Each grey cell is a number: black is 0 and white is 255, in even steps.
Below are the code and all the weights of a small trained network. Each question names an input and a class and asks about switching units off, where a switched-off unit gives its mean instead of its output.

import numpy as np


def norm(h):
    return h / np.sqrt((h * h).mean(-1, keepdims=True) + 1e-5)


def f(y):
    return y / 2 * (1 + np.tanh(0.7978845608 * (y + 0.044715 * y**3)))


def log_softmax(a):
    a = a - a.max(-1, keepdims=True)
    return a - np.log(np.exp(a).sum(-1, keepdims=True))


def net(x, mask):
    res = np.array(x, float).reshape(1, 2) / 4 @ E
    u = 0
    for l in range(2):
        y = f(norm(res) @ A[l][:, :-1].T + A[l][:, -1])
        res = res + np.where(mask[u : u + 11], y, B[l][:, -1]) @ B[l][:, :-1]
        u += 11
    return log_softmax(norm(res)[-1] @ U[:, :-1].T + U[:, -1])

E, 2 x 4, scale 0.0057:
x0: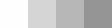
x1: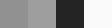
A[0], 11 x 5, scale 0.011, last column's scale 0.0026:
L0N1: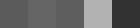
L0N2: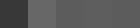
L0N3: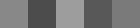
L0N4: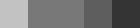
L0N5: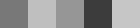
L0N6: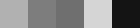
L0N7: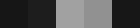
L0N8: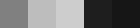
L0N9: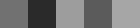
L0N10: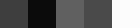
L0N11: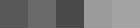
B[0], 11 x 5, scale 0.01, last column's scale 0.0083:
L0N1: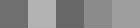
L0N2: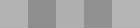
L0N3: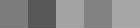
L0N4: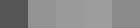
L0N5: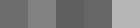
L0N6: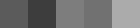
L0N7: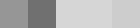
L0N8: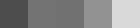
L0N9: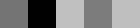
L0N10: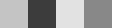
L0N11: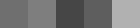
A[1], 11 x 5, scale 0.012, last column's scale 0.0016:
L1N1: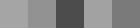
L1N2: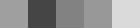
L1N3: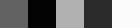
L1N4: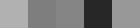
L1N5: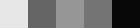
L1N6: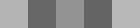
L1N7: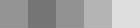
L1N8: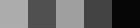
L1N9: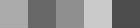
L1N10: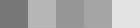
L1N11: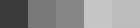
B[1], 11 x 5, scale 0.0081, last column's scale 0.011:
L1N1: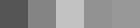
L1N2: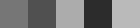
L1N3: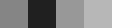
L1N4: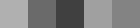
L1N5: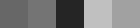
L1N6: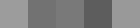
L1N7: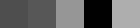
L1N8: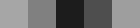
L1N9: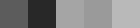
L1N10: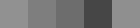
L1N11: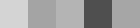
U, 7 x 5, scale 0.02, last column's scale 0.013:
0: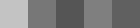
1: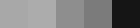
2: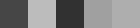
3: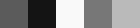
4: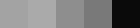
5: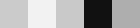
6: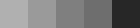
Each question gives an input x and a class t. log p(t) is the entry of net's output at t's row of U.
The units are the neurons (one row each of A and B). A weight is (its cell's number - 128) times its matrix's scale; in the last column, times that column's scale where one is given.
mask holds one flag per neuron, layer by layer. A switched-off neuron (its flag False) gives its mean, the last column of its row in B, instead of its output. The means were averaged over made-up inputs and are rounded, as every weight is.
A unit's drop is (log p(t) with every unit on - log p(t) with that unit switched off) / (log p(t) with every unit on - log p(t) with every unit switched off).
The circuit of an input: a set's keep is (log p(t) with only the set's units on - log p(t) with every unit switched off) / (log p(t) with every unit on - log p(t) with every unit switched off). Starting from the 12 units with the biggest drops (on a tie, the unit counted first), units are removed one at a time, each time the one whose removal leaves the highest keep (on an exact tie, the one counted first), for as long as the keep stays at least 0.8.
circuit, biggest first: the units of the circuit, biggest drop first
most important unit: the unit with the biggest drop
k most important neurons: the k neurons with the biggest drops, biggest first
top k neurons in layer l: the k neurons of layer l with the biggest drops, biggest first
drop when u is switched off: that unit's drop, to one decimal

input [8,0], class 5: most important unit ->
L1N3
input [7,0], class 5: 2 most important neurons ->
[L1N3, L0N9]
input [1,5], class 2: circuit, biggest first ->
[L0N7, L0N10, L0N9, L1N3]
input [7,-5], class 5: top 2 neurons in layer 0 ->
[L0N6, L0N9]
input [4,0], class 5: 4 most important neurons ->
[L0N9, L0N10, L1N3, L0N7]
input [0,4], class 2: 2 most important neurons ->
[L0N10, L0N7]
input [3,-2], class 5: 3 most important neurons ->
[L0N9, L0N10, L0N6]
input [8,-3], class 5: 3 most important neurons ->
[L0N9, L0N10, L1N3]
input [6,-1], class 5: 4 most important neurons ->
[L0N9, L0N10, L1N3, L0N7]
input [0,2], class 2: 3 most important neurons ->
[L0N7, L0N10, L0N9]
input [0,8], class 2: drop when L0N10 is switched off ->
1.2
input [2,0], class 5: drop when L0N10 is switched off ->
1.1
